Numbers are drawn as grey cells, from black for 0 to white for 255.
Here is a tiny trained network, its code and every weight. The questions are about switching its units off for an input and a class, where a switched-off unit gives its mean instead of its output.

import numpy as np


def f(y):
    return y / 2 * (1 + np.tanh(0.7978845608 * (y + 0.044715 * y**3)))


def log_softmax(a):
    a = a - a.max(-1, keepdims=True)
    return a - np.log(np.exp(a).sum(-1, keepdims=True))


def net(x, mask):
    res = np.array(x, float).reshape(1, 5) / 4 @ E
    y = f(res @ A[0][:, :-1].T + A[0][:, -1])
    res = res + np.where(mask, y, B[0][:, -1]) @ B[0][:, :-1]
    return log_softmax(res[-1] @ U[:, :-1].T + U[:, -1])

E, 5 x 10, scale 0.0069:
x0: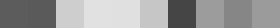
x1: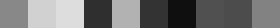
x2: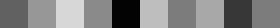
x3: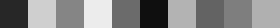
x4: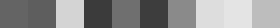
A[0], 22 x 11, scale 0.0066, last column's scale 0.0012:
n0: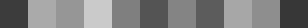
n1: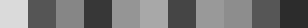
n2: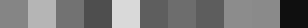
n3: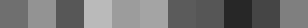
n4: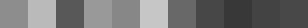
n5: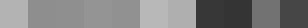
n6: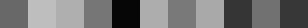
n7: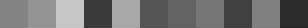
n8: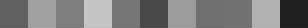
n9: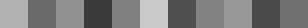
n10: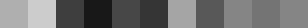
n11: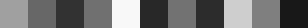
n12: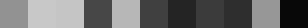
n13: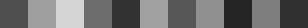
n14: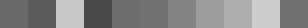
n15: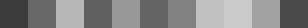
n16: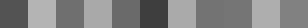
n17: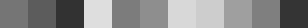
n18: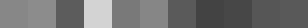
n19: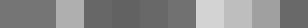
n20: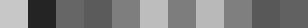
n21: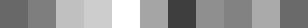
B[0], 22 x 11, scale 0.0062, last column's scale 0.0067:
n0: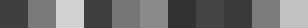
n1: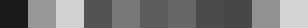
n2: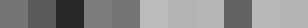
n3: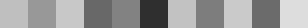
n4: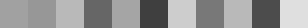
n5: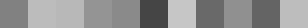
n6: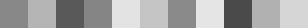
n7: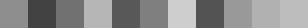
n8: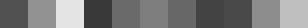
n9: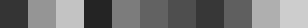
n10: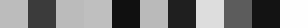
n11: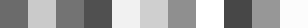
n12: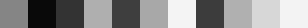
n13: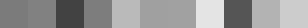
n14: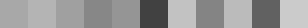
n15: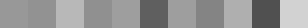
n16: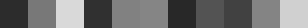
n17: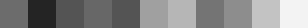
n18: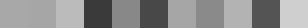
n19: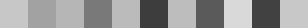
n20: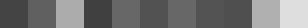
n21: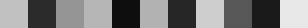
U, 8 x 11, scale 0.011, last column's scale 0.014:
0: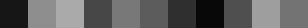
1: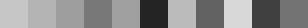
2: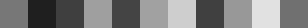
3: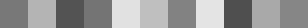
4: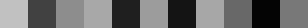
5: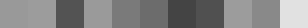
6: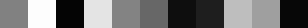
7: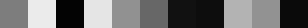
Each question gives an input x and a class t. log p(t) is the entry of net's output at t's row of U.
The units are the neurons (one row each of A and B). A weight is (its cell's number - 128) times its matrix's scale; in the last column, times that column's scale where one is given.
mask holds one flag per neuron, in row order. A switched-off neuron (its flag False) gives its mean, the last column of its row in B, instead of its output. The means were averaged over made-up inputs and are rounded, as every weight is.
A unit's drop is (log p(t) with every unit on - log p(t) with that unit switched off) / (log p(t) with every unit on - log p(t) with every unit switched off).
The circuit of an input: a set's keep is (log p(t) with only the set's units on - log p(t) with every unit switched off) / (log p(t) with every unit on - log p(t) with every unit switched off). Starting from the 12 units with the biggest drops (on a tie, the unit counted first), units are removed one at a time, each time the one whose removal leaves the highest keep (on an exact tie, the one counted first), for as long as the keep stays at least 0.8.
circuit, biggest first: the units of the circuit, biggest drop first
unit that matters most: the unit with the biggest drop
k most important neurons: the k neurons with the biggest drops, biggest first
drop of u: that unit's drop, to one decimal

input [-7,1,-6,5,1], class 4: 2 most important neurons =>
(n10, n6)
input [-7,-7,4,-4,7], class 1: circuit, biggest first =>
(n19)
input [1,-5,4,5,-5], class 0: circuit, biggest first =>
(n16, n8)
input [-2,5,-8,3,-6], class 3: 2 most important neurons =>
(n11, n2)
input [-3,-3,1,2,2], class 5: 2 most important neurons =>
(n12, n21)
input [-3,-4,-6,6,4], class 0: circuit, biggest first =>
(n16, n0)
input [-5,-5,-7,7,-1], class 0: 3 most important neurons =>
(n16, n8, n0)
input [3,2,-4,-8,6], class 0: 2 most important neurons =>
(n1, n9)
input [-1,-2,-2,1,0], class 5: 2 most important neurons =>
(n12, n6)
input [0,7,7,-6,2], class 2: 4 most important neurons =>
(n12, n7, n11, n13)
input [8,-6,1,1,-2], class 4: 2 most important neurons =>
(n21, n12)
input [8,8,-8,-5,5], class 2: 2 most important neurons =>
(n12, n7)
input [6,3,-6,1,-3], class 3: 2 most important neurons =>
(n11, n10)
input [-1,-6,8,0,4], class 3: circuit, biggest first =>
(n6)
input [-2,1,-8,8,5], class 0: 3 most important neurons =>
(n16, n0, n8)
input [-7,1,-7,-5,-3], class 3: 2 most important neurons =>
(n11, n21)
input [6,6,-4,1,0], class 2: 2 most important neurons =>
(n12, n10)
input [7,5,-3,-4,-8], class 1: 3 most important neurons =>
(n3, n4, n10)
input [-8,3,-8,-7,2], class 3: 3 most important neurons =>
(n11, n2, n21)
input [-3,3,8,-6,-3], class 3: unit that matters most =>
n6
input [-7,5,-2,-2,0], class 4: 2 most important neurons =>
(n10, n17)
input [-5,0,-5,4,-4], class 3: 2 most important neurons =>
(n11, n21)
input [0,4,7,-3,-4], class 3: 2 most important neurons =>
(n6, n13)
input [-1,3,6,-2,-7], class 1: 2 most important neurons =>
(n4, n3)
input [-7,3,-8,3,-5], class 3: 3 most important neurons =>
(n11, n21, n2)
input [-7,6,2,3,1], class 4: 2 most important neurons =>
(n10, n17)
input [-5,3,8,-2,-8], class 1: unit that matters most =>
n4
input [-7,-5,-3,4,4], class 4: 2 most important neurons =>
(n10, n12)
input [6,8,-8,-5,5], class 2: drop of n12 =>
1.1
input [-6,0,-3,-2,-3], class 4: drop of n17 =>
0.0
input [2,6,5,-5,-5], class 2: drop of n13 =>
0.1
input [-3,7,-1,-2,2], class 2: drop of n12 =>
0.2
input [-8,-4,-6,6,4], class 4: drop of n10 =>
0.9
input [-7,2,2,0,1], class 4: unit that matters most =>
n10
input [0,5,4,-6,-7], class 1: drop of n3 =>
0.4
